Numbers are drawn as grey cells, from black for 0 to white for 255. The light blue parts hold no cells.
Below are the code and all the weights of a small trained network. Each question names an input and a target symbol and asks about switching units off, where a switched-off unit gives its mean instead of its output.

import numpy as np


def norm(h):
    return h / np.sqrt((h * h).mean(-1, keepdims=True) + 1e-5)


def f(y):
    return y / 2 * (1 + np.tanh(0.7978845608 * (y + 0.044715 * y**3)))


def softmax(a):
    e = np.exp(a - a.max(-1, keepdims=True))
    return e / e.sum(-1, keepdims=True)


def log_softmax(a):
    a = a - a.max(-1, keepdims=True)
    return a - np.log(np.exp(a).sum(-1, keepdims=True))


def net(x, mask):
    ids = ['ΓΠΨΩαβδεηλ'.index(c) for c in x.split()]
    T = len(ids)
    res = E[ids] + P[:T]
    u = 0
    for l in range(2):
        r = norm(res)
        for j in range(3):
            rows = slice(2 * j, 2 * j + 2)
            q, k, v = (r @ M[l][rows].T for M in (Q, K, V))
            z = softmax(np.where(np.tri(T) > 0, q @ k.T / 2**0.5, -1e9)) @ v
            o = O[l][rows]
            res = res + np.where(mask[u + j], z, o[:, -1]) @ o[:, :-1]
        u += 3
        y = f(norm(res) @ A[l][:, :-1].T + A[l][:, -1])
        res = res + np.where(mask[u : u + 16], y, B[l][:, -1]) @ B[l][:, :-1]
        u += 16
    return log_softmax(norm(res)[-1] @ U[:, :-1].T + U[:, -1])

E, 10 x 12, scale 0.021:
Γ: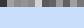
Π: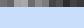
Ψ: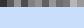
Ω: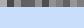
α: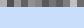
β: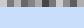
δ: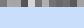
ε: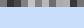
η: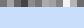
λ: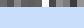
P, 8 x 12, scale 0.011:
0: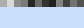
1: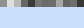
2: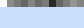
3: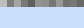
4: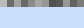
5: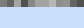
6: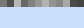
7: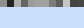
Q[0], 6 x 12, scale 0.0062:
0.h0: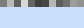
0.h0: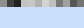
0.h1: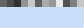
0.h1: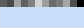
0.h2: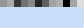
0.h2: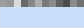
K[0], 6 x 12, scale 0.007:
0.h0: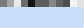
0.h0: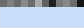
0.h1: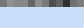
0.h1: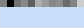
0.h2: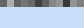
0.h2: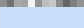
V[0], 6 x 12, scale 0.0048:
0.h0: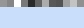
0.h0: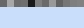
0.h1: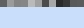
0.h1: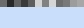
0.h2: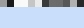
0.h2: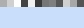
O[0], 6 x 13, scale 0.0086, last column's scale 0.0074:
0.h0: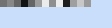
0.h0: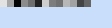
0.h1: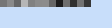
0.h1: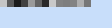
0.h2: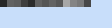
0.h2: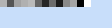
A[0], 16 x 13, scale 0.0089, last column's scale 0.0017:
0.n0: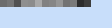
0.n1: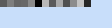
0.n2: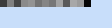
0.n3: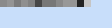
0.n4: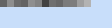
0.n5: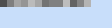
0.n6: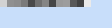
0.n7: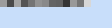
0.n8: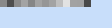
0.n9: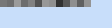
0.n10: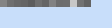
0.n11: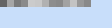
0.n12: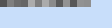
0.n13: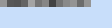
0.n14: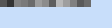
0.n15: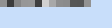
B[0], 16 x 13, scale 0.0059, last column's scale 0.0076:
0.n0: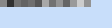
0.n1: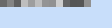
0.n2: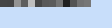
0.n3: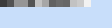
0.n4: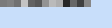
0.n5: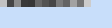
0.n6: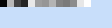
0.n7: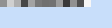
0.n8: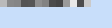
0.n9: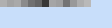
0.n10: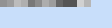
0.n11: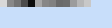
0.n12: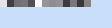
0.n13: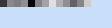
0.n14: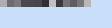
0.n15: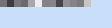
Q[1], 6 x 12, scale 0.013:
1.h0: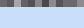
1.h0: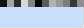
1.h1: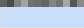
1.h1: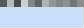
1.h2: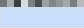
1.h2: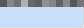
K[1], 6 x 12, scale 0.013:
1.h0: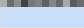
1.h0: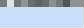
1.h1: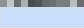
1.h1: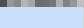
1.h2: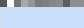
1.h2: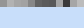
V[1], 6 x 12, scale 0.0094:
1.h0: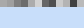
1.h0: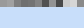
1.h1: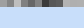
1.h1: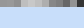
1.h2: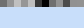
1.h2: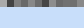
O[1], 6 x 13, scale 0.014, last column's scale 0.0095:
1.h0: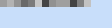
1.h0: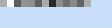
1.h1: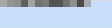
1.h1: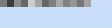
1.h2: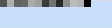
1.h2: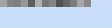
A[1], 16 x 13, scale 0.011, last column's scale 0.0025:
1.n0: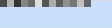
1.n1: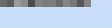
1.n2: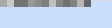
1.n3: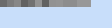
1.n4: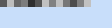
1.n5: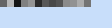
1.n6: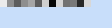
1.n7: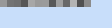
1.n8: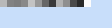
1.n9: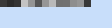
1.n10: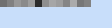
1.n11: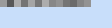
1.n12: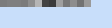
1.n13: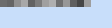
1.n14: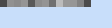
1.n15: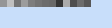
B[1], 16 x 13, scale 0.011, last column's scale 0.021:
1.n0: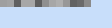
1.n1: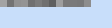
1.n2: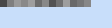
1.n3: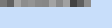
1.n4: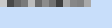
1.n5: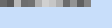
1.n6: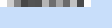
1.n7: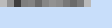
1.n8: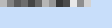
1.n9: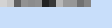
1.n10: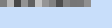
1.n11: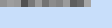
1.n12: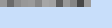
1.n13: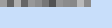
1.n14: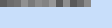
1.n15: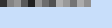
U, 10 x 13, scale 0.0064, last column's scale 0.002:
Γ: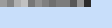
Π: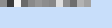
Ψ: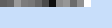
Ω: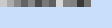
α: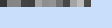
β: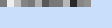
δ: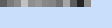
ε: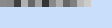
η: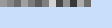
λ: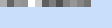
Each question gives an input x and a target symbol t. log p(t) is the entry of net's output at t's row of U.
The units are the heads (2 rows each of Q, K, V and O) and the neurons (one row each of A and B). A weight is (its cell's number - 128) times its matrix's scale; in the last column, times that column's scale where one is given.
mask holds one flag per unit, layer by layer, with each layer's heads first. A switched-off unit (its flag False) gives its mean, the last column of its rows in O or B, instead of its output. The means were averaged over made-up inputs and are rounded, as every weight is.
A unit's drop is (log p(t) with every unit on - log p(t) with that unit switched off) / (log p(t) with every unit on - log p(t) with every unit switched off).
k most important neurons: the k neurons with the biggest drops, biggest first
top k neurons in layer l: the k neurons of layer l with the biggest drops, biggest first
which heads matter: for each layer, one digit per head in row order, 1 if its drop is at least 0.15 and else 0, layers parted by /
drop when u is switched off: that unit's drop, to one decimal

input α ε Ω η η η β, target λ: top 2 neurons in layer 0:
(0.n11 0.n8)
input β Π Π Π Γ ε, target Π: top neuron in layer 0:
(0.n12)
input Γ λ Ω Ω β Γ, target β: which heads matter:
001 / 101
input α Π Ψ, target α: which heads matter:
001 / 101
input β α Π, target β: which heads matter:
001 / 101
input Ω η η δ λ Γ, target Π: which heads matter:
000 / 100
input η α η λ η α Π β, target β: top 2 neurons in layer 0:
(0.n14 0.n3)
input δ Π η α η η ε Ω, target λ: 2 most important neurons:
(1.n6 0.n11)
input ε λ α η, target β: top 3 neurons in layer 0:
(0.n14 0.n5 0.n3)
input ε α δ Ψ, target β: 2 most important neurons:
(0.n14 0.n5)
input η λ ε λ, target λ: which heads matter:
101 / 001
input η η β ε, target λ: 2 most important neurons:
(1.n6 0.n11)
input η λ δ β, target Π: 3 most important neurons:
(0.n15 0.n7 1.n6)
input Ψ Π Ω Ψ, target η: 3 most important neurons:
(1.n6 1.n0 0.n3)
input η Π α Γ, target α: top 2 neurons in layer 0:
(0.n14 0.n6)
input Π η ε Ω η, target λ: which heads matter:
110 / 101
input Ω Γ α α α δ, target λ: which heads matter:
000 / 001
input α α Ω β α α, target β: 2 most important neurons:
(0.n10 0.n9)
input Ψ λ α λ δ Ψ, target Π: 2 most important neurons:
(0.n15 0.n7)
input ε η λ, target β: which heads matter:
101 / 111
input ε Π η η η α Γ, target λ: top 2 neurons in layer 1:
(1.n6 1.n12)
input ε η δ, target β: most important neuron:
(0.n14)
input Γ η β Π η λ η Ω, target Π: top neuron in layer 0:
(0.n15)
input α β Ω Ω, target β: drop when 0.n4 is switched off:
0.0
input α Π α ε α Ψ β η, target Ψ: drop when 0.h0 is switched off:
0.6
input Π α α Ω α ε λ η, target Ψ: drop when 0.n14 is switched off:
0.1
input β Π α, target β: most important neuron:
(0.n10)
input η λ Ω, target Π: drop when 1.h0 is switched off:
0.7
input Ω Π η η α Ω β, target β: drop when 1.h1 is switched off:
0.2
